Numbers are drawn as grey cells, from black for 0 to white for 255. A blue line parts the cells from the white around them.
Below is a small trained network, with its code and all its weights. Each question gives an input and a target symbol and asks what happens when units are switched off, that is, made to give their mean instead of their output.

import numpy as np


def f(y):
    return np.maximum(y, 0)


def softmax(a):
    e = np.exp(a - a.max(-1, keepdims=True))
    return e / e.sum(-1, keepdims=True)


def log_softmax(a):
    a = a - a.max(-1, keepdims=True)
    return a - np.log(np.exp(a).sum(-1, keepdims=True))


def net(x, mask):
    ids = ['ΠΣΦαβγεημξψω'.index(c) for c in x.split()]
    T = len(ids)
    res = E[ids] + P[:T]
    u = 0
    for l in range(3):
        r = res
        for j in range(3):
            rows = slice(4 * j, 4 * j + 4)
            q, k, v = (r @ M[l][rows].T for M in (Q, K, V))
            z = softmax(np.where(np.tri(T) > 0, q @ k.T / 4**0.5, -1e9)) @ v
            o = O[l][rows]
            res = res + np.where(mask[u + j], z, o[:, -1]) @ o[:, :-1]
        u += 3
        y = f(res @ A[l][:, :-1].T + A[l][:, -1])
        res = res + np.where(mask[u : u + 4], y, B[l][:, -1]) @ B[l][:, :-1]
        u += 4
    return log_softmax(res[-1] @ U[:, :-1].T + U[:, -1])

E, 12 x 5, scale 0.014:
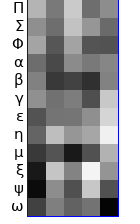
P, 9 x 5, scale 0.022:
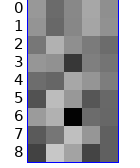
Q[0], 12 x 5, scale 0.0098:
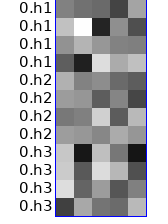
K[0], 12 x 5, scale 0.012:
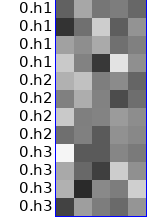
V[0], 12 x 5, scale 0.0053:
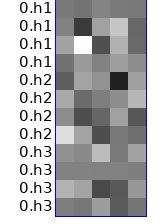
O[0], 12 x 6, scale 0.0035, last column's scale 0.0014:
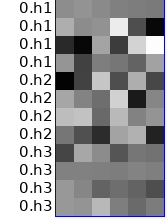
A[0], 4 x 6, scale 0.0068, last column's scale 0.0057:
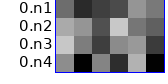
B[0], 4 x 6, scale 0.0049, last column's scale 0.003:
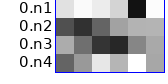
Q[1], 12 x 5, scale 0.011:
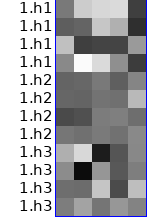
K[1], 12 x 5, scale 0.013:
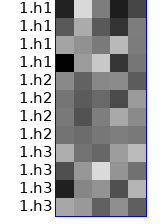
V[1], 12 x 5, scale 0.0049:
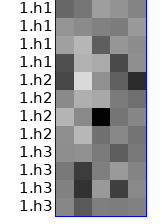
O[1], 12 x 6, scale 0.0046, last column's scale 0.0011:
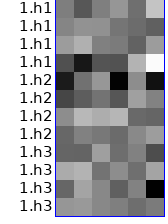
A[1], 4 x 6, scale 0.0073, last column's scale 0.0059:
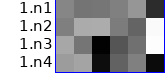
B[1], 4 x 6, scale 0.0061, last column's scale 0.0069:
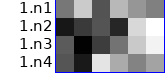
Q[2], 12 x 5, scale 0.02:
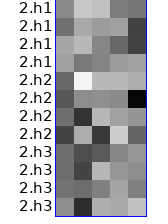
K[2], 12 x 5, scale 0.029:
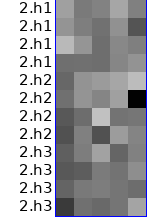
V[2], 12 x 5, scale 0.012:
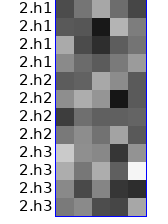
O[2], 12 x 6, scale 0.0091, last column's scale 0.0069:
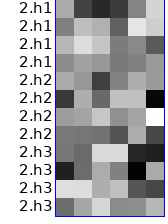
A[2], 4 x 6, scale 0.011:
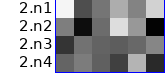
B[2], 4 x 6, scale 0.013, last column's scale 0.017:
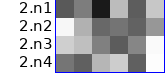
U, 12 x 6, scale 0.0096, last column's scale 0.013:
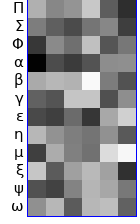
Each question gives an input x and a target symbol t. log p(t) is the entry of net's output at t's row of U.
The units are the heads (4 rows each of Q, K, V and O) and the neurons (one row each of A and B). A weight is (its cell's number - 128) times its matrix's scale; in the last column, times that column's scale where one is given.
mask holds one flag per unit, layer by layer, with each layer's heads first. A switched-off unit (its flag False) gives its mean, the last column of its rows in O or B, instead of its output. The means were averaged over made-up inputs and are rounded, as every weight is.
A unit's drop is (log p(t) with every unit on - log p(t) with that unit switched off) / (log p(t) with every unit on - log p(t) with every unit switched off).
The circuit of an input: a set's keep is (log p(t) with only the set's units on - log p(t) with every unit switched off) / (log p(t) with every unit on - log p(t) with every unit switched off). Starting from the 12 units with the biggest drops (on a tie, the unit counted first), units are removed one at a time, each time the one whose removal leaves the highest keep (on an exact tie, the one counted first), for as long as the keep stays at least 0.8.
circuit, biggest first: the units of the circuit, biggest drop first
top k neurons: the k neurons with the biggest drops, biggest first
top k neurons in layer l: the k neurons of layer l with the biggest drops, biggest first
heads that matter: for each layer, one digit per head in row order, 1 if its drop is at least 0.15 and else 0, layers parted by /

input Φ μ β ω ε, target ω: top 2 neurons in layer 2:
2.n1; 2.n4
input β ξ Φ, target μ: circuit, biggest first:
2.h2; 2.n4
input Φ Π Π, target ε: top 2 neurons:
2.n4; 1.n3
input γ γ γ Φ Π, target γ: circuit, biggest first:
2.h3
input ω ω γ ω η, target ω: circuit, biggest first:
1.n3; 2.h3; 2.n4
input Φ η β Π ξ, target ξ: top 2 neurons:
2.n4; 2.n3
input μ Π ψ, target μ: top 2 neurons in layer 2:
2.n3; 2.n1
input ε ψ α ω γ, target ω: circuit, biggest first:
1.n3; 2.h3; 2.n1
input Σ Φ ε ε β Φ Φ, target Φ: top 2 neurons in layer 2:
2.n1; 2.n3
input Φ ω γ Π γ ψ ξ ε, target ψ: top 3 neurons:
1.n2; 2.n4; 2.n3
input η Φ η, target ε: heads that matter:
000 / 000 / 010
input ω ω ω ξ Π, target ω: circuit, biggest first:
1.n2; 2.h3; 2.n1
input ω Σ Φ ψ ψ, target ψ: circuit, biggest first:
2.n4; 2.h3; 2.n3; 2.h1
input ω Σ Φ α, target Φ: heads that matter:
000 / 000 / 001
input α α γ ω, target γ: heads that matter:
000 / 000 / 101
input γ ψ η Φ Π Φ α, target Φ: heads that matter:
000 / 000 / 101
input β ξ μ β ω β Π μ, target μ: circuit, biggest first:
2.h2
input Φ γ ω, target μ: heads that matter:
000 / 000 / 010
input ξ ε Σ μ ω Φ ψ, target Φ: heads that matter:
000 / 000 / 101
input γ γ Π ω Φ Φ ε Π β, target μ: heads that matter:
000 / 100 / 010
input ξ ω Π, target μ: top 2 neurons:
1.n3; 2.n1
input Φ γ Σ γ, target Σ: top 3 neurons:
1.n2; 1.n3; 2.n2
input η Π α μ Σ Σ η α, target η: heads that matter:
000 / 000 / 100
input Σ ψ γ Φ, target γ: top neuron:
1.n3
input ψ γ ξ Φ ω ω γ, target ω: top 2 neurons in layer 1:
1.n3; 1.n4
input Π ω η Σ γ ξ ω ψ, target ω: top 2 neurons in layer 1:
1.n3; 1.n4
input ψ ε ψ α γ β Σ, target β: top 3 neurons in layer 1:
1.n3; 1.n4; 1.n2
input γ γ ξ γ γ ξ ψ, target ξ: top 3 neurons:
2.n4; 1.n3; 1.n4
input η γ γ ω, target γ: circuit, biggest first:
2.h3
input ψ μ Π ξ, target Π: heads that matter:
000 / 000 / 101
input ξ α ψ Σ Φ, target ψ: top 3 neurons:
2.n4; 2.n3; 2.n1
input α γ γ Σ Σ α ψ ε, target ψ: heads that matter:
100 / 000 / 101
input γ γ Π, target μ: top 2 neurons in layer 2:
2.n4; 2.n1
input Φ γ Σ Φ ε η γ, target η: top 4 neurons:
2.n3; 1.n3; 2.n2; 1.n4
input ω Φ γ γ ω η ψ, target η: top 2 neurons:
2.n3; 1.n3
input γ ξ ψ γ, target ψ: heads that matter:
000 / 000 / 001
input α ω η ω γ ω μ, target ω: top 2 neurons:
1.n4; 1.n3
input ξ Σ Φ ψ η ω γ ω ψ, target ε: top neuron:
1.n3
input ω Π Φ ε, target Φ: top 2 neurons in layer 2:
2.n1; 2.n3
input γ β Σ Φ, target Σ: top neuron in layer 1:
1.n3
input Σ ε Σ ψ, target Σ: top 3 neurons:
1.n2; 1.n3; 2.n2
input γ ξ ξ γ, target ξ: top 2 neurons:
2.n4; 1.n3
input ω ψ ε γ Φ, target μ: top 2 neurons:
2.n4; 0.n1
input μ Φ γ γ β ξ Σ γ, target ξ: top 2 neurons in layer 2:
2.n4; 2.n2
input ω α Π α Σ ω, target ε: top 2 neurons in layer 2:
2.n2; 2.n1
